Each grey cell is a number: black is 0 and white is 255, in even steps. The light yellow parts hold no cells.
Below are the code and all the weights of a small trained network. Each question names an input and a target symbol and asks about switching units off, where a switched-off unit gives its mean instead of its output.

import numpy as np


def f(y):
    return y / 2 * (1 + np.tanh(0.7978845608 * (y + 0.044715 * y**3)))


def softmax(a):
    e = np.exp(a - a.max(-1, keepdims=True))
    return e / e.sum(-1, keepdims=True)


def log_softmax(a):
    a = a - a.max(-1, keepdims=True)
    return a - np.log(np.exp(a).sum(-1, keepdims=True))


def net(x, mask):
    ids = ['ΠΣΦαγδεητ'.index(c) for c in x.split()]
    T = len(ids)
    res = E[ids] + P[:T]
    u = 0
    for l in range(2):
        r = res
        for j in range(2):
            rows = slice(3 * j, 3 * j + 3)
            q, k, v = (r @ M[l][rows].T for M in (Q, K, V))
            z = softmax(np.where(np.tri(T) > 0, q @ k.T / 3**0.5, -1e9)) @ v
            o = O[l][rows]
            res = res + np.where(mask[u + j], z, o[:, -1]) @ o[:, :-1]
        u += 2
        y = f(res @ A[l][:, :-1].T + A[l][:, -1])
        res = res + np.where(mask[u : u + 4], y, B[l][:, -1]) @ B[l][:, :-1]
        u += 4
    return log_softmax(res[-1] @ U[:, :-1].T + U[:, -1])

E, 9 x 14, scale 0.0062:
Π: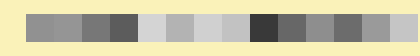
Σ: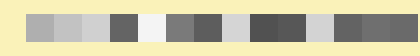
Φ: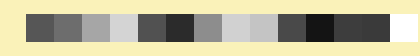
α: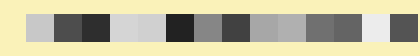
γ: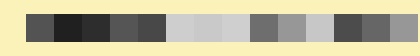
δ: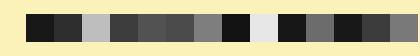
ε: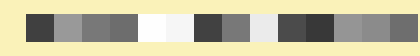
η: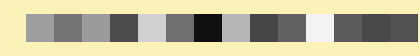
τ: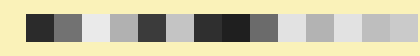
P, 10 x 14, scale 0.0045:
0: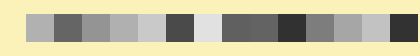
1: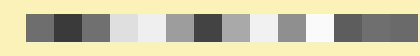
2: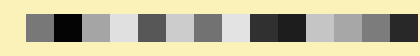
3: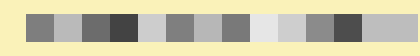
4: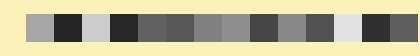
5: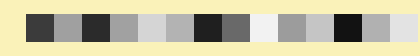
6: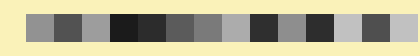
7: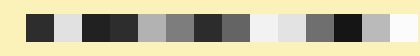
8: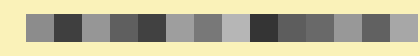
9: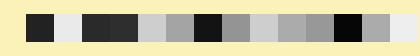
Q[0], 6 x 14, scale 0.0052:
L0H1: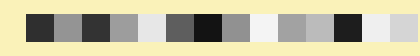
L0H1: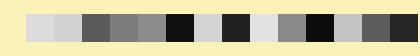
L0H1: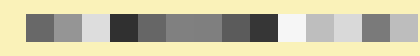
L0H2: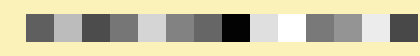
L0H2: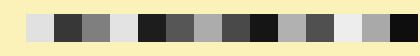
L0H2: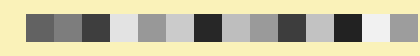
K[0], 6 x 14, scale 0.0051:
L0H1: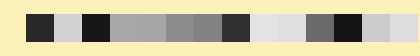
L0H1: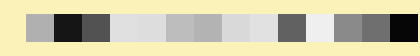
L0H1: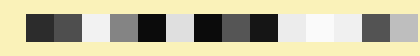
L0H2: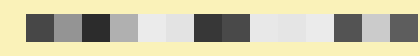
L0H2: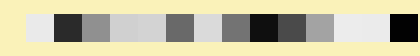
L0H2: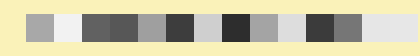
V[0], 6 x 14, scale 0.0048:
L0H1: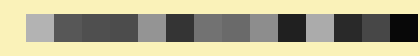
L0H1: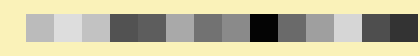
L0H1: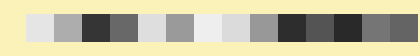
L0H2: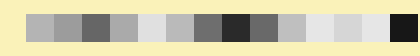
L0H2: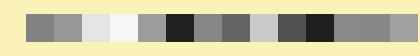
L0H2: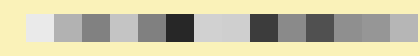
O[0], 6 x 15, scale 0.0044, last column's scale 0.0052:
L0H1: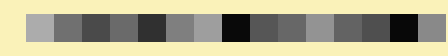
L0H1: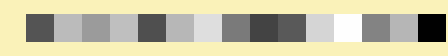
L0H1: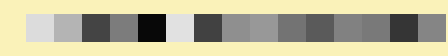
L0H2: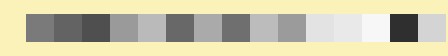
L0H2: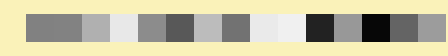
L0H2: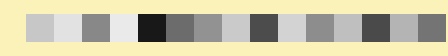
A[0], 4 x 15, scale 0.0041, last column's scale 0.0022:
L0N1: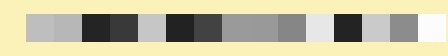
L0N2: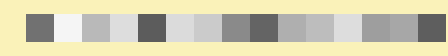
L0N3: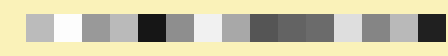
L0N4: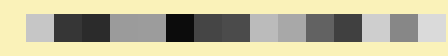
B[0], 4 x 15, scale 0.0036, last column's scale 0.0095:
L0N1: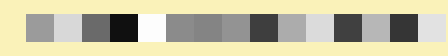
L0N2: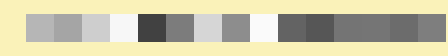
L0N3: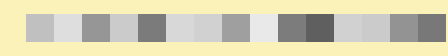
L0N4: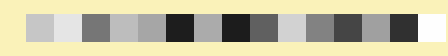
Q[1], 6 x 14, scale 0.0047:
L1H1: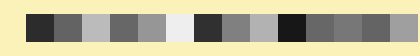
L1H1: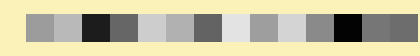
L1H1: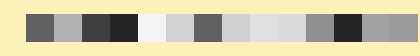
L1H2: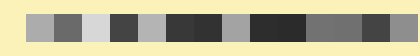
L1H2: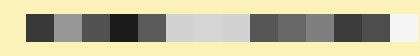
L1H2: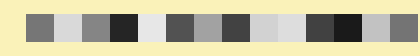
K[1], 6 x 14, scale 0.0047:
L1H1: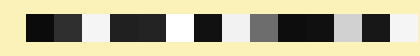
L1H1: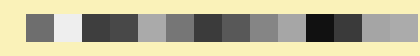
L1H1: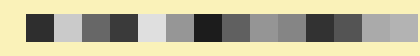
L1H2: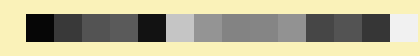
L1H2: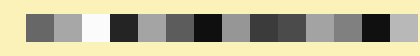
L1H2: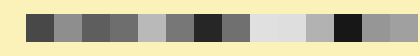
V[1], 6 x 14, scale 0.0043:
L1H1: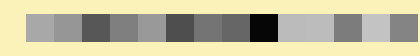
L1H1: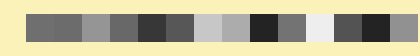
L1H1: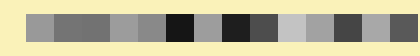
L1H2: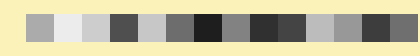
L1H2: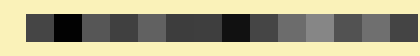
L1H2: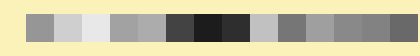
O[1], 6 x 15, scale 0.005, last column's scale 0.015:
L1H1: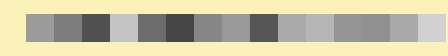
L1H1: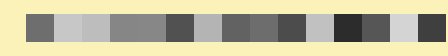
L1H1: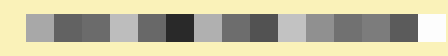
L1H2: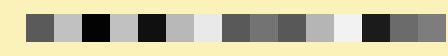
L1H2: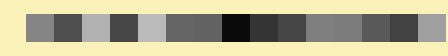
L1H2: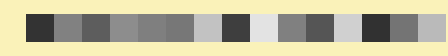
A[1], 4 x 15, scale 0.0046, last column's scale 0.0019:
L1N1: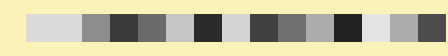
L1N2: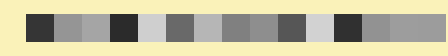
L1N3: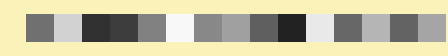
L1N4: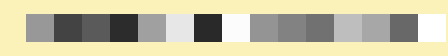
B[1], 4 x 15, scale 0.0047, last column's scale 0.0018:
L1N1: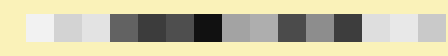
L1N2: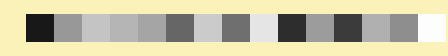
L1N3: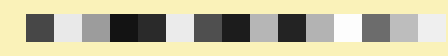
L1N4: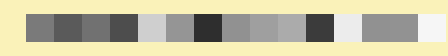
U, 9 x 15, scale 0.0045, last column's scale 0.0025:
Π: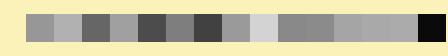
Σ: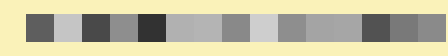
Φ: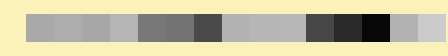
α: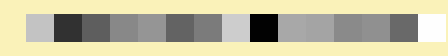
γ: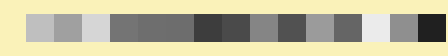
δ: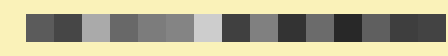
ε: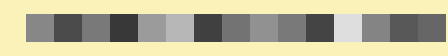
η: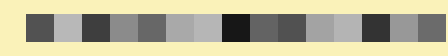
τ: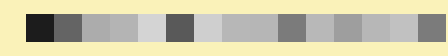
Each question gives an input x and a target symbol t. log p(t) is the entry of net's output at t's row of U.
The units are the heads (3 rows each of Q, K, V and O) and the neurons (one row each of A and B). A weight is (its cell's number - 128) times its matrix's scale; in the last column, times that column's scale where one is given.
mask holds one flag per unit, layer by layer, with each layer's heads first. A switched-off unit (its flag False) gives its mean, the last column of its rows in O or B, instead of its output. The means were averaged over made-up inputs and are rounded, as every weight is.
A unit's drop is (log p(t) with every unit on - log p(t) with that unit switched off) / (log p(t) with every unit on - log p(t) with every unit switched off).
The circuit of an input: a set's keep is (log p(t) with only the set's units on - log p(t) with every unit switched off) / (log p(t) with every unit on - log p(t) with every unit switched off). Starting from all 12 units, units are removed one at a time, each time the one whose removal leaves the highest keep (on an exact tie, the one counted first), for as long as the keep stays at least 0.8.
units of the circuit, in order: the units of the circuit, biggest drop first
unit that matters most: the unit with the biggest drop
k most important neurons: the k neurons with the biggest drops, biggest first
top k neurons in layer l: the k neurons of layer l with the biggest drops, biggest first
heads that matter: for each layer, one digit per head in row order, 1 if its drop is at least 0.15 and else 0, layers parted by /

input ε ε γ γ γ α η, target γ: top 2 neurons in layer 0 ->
(L0N4; L0N1)
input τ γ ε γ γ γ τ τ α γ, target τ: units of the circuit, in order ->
(L0H1; L1N2)
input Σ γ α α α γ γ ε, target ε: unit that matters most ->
L1H1
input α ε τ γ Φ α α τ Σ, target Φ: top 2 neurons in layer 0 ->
(L0N4; L0N1)
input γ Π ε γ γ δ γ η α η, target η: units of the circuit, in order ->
(L1H2; L1N3; L0N1; L0H2)
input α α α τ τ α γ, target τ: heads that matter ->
10 / 10
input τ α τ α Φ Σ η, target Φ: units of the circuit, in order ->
(L0H2; L1H1; L0N4)
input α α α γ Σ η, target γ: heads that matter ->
01 / 10
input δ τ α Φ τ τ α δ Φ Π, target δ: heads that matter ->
01 / 11
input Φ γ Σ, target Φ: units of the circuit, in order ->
(L0H2; L1H1)
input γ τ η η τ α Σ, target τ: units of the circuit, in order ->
(L0H1; L0N4; L1H1)
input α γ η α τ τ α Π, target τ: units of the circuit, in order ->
(L0H1; L1N2; L0H2; L1H1)
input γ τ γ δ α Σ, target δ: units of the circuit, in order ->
(L0H2; L1H1; L1N2; L1H2)
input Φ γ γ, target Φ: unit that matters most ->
L0H2
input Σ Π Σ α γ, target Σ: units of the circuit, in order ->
(L0H1; L1H1; L1H2; L0N1)
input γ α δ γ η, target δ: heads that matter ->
11 / 10
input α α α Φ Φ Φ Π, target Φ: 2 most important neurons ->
(L0N4; L0N1)
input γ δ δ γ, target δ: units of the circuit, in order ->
(L1H1; L0H2; L1H2; L1N2)
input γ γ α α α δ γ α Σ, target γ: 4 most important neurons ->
(L0N4; L1N1; L0N1; L1N3)
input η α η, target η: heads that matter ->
10 / 11
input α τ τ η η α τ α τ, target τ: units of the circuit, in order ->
(L0H1)
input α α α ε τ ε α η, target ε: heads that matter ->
11 / 10
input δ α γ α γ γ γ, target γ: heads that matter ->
01 / 11
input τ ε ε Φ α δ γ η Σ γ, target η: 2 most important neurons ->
(L0N1; L1N3)
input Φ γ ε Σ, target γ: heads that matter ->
01 / 11
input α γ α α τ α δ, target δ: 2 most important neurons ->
(L0N4; L1N2)
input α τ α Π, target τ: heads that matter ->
11 / 10
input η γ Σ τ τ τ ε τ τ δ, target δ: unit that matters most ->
L0H2
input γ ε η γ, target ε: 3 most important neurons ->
(L1N4; L0N4; L1N3)
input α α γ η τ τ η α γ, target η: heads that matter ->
11 / 11
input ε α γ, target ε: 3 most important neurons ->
(L0N4; L1N4; L1N3)
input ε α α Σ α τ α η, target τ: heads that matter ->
10 / 00
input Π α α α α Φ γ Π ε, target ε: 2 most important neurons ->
(L0N4; L1N4)
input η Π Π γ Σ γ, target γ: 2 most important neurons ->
(L1N1; L0N1)
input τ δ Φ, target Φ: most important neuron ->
(L0N1)
